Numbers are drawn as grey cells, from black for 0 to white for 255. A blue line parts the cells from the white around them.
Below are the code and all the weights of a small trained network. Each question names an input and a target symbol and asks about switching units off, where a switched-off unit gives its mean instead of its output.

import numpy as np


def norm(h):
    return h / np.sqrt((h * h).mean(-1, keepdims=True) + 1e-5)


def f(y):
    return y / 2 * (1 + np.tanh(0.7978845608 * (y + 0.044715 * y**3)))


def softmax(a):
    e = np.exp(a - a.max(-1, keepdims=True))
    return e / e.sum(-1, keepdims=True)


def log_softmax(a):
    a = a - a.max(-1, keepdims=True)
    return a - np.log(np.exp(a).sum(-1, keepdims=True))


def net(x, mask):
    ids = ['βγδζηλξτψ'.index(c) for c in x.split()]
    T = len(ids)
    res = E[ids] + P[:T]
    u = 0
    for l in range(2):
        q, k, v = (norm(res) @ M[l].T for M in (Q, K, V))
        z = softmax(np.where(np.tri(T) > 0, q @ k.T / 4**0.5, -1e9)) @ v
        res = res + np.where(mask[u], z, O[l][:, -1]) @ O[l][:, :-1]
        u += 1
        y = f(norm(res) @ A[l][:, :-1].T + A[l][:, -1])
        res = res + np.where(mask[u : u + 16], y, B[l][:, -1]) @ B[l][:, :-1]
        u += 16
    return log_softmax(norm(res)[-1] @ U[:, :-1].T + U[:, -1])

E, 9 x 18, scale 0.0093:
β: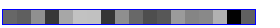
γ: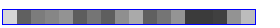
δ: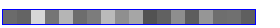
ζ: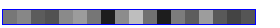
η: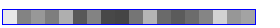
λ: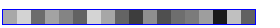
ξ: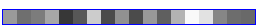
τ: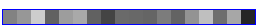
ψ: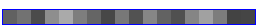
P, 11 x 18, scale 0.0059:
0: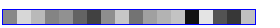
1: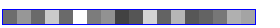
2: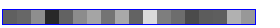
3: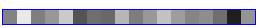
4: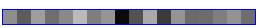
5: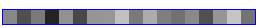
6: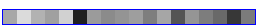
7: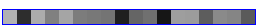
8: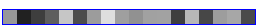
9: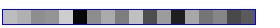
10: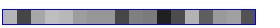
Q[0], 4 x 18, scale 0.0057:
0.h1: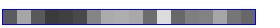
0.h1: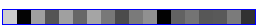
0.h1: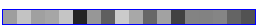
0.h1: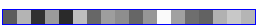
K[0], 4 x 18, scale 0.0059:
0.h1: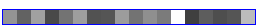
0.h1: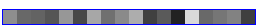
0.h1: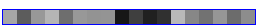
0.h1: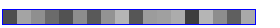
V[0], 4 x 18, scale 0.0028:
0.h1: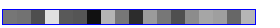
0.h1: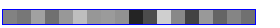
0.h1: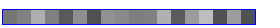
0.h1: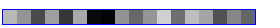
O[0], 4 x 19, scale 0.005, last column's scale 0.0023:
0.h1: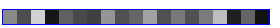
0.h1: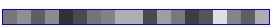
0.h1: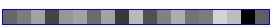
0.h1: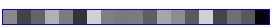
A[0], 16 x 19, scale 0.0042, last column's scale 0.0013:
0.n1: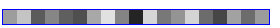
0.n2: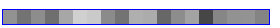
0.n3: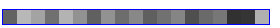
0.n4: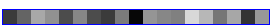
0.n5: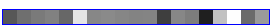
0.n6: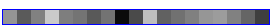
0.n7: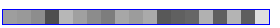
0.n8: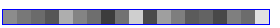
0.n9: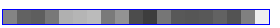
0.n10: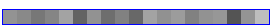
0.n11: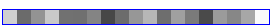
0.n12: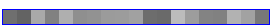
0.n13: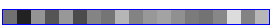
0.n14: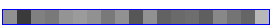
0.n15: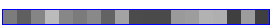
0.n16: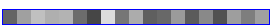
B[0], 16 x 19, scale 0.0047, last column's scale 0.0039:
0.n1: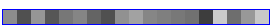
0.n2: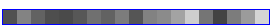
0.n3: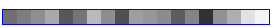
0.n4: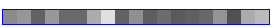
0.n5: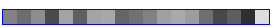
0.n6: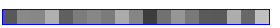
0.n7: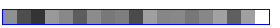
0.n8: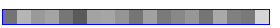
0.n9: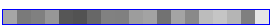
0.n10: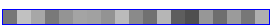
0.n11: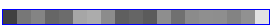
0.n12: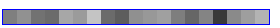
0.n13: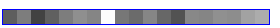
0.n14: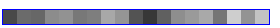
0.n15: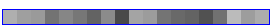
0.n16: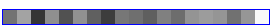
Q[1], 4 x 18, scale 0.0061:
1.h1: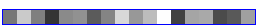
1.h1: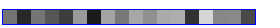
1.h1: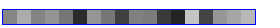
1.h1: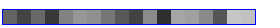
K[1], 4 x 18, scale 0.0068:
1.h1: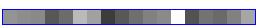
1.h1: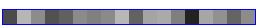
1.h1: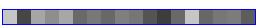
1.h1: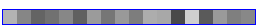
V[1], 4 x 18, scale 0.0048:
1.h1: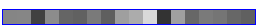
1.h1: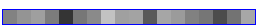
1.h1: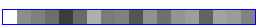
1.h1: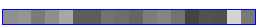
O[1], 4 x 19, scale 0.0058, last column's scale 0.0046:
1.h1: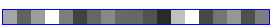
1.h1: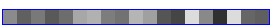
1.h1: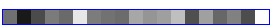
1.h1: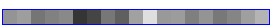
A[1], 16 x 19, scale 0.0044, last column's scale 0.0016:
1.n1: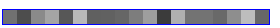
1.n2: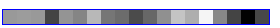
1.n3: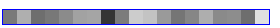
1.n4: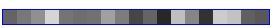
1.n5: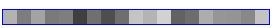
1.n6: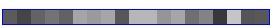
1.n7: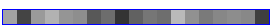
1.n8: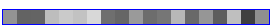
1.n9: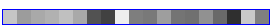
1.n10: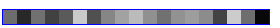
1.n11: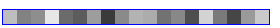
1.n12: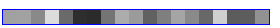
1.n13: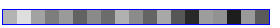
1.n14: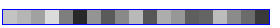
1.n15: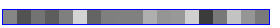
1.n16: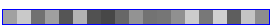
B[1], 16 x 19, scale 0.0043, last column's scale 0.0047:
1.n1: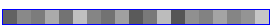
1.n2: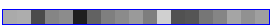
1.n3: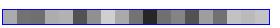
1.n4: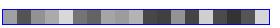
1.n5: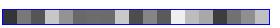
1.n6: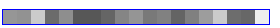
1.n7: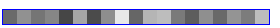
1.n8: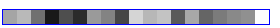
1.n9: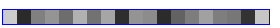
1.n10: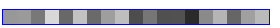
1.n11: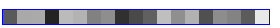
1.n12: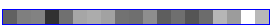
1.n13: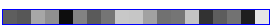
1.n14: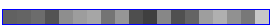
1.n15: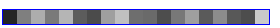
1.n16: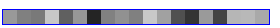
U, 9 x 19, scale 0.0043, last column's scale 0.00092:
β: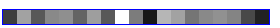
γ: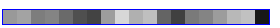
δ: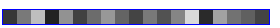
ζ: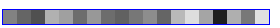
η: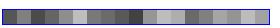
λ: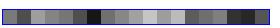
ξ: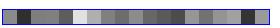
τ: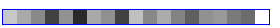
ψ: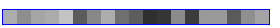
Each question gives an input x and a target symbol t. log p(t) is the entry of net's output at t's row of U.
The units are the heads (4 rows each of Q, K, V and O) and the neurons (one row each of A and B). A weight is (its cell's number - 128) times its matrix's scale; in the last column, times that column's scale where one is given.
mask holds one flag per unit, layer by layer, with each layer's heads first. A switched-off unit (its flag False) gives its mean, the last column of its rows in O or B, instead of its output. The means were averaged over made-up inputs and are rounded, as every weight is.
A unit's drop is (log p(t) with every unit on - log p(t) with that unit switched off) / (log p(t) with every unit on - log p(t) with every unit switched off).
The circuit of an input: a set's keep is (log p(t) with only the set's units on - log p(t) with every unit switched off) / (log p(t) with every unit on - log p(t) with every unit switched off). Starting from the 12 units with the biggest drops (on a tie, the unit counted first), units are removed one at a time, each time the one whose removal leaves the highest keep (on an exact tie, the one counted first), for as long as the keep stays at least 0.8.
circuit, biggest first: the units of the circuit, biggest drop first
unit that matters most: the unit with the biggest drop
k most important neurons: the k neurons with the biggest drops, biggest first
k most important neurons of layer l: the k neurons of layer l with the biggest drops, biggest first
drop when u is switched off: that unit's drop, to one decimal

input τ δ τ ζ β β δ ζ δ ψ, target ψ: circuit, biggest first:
(1.h1 1.n12 1.n4)
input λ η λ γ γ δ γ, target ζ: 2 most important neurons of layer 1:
(1.n5 1.n9)
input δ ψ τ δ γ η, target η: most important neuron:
(0.n11)
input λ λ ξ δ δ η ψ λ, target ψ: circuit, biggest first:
(1.h1 1.n4)
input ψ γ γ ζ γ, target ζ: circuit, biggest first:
(1.h1 0.h1)
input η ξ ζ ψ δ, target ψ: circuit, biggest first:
(1.h1 1.n4)
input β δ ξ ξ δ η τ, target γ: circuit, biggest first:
(0.h1 1.n16 1.n11)
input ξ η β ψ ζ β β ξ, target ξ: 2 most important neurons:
(0.n4 0.n1)
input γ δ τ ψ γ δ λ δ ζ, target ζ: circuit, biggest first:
(0.h1 1.h1)
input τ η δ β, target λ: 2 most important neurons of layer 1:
(1.n13 1.n9)
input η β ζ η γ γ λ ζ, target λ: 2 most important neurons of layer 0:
(0.n1 0.n16)
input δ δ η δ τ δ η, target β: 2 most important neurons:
(1.n5 1.n13)
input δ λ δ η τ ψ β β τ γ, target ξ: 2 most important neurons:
(1.n9 1.n13)
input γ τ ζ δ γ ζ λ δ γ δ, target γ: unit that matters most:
0.h1
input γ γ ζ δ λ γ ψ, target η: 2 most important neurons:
(1.n12 1.n11)
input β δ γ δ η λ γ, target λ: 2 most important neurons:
(1.n13 1.n9)
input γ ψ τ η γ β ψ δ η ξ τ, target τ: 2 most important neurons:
(1.n8 0.n4)
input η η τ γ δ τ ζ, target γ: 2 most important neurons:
(1.n16 1.n3)
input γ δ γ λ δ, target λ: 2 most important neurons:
(1.n7 1.n4)
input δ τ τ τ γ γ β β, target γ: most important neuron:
(0.n9)
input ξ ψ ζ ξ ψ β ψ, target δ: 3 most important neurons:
(1.n11 1.n13 1.n12)
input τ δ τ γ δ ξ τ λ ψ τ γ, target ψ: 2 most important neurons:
(1.n4 0.n8)
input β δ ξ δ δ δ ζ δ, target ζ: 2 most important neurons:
(0.n16 0.n12)
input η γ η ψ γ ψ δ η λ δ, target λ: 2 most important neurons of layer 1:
(1.n13 1.n9)
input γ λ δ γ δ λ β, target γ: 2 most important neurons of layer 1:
(1.n16 1.n3)
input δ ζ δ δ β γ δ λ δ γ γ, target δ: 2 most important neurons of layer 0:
(0.n5 0.n11)
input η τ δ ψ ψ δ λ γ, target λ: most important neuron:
(0.n1)
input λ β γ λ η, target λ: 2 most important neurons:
(1.n7 1.n4)
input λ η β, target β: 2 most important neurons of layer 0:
(0.n9 0.n3)
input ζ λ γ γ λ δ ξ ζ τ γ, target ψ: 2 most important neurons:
(1.n4 1.n12)
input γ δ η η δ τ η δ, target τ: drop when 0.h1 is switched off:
0.4
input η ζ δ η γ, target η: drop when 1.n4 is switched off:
0.1
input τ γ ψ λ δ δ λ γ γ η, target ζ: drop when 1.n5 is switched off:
0.5
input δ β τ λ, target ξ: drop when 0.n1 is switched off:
0.3
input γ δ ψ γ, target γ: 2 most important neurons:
(1.n16 0.n8)
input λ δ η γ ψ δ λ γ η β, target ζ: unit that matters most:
1.n5
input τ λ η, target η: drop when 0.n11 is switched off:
0.2
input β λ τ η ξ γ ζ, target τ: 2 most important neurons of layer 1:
(1.n8 1.n3)
